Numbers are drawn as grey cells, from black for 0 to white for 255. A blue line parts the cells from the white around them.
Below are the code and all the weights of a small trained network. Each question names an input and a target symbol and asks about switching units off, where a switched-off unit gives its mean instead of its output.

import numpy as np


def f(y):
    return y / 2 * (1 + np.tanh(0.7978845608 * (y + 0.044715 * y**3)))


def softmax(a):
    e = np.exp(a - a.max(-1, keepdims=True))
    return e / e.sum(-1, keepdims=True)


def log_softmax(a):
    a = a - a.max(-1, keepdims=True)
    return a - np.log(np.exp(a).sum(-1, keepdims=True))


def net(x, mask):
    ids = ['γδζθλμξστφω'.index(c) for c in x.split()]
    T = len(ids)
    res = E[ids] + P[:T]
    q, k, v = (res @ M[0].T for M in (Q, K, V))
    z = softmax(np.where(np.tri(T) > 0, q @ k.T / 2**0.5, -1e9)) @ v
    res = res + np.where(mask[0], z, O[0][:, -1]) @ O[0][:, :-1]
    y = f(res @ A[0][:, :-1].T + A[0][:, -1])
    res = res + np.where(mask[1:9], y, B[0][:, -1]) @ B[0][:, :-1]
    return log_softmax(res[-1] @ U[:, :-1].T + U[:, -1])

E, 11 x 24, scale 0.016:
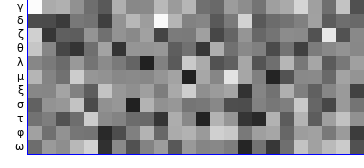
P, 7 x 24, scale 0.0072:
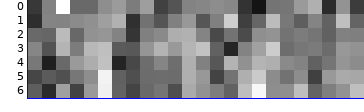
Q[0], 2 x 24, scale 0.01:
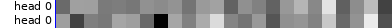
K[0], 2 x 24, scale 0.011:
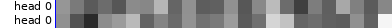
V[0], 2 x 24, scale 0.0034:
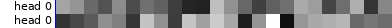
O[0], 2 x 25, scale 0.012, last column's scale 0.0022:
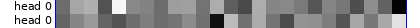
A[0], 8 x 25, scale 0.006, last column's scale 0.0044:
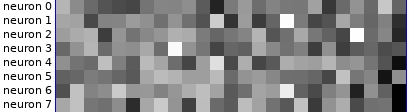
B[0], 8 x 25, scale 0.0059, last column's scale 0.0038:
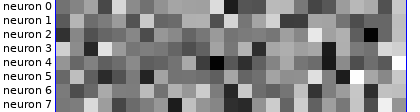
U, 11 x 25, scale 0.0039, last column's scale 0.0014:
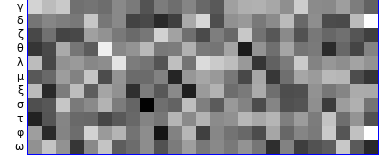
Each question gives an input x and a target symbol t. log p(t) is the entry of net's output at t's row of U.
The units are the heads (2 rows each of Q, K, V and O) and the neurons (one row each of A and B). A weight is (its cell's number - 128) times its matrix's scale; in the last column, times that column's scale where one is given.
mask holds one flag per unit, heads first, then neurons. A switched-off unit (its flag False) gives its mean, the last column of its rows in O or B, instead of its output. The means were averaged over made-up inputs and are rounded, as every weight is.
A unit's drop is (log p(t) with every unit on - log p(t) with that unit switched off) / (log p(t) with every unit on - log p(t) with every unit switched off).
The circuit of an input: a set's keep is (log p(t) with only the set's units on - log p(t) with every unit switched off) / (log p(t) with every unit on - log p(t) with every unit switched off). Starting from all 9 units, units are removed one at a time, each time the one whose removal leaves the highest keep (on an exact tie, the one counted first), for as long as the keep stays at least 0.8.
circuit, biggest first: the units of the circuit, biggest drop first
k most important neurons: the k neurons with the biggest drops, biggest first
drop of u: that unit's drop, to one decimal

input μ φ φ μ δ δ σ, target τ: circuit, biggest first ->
[head 0; neuron 0]
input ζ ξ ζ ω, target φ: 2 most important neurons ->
[neuron 6; neuron 3]
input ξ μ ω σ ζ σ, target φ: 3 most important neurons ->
[neuron 6; neuron 3; neuron 4]
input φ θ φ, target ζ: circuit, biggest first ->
[head 0; neuron 4; neuron 1]
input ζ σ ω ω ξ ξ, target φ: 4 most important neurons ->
[neuron 6; neuron 3; neuron 4; neuron 1]
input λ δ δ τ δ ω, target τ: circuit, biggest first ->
[head 0; neuron 2]
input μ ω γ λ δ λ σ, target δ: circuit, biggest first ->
[head 0; neuron 3]
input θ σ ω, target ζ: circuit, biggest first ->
[head 0; neuron 4; neuron 1]
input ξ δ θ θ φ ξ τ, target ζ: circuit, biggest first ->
[head 0; neuron 1; neuron 4]
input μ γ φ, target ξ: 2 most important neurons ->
[neuron 4; neuron 2]
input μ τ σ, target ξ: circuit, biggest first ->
[head 0]
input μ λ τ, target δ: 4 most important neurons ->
[neuron 2; neuron 3; neuron 6; neuron 0]
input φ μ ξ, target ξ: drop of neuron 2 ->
0.1
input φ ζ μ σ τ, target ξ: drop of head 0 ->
1.0
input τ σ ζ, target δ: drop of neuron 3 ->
0.3
